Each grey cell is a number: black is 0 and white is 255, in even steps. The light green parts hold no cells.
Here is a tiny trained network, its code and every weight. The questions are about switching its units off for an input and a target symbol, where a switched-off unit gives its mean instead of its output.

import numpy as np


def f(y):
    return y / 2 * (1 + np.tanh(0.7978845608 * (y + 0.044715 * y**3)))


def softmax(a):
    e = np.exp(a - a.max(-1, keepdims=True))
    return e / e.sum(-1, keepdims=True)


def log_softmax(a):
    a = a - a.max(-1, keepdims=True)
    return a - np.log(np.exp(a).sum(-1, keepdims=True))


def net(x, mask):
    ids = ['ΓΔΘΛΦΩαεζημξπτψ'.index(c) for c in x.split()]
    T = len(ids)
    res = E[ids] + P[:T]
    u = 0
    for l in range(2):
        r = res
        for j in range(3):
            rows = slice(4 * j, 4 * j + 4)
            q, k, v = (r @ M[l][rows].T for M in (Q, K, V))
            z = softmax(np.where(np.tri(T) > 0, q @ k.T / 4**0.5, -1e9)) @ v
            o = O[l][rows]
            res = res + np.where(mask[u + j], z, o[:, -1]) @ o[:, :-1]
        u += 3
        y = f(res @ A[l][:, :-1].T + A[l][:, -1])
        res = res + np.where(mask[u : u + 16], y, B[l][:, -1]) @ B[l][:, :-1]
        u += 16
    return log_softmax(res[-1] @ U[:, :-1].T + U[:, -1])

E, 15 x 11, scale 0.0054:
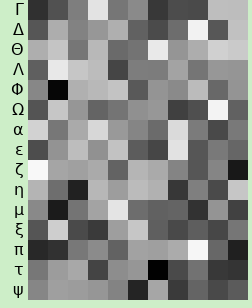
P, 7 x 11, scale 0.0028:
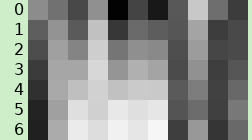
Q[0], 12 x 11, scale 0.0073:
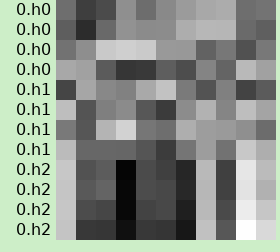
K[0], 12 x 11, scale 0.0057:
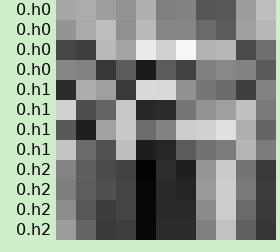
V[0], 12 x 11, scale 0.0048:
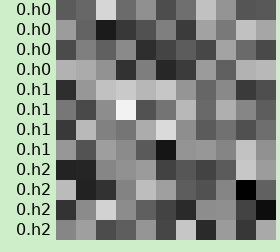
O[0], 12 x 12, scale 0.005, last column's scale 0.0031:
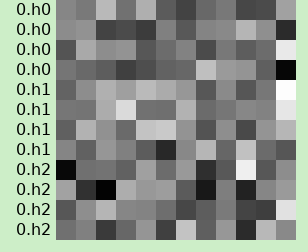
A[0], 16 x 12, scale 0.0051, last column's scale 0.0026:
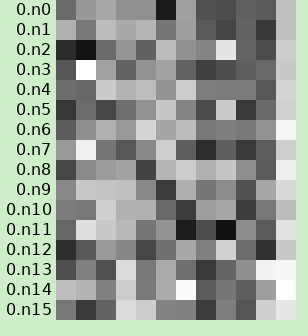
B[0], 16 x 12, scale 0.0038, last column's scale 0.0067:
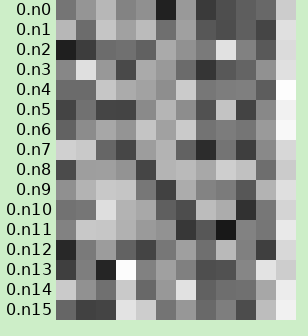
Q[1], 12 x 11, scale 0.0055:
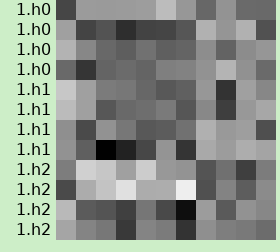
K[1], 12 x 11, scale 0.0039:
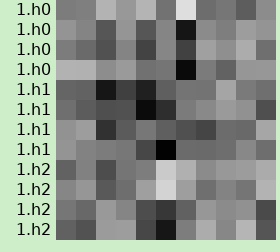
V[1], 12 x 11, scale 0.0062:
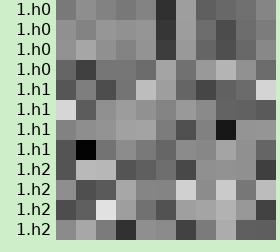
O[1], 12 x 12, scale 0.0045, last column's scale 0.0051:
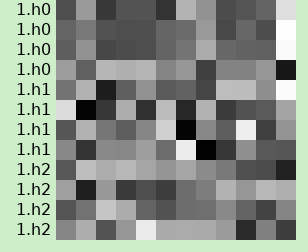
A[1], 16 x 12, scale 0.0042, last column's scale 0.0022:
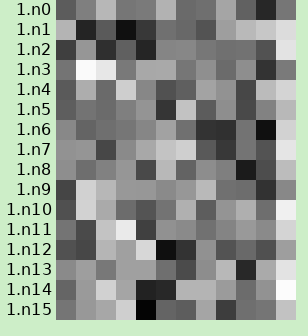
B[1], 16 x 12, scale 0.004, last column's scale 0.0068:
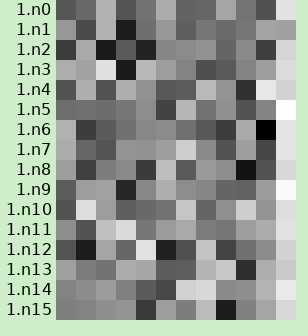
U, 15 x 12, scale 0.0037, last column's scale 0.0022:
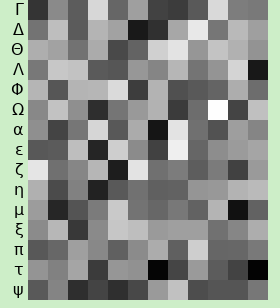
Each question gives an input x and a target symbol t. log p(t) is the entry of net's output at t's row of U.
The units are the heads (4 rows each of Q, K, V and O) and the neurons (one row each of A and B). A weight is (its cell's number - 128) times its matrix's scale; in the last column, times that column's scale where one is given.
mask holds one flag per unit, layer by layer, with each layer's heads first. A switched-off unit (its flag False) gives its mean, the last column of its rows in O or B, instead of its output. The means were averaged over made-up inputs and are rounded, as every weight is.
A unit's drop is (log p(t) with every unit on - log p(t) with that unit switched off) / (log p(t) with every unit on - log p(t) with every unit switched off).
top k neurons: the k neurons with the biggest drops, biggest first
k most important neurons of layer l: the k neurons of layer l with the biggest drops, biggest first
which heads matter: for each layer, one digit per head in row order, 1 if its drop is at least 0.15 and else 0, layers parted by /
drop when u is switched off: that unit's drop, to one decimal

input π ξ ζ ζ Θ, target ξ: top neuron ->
0.n7
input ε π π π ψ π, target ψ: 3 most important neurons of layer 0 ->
0.n0, 0.n9, 0.n1
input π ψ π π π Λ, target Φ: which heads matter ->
000 / 100
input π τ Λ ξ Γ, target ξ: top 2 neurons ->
0.n7, 0.n3
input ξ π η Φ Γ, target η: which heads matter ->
001 / 001
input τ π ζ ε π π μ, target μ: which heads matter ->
101 / 010
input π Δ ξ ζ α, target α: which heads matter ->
001 / 010
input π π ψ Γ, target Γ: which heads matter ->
000 / 011
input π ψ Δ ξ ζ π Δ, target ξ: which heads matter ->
010 / 001
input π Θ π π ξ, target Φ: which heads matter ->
001 / 110
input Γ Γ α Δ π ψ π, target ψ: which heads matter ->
000 / 100
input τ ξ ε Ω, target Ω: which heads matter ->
001 / 000
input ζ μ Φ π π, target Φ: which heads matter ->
110 / 110
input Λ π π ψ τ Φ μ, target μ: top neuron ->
1.n6
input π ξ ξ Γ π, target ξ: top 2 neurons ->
0.n7, 0.n3
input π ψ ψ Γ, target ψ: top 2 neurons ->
0.n0, 1.n2
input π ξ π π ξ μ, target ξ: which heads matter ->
010 / 011
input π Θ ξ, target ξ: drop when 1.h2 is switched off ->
0.4
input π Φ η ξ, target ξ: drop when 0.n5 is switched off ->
0.2
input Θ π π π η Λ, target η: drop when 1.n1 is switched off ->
0.2
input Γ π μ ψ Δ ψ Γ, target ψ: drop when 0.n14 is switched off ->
0.1
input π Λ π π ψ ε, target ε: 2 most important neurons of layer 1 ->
1.n12, 1.n3
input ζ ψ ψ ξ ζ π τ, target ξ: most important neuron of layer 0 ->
0.n7
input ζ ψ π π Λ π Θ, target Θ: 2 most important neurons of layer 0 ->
0.n14, 0.n9
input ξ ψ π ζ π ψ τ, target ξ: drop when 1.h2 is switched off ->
0.9
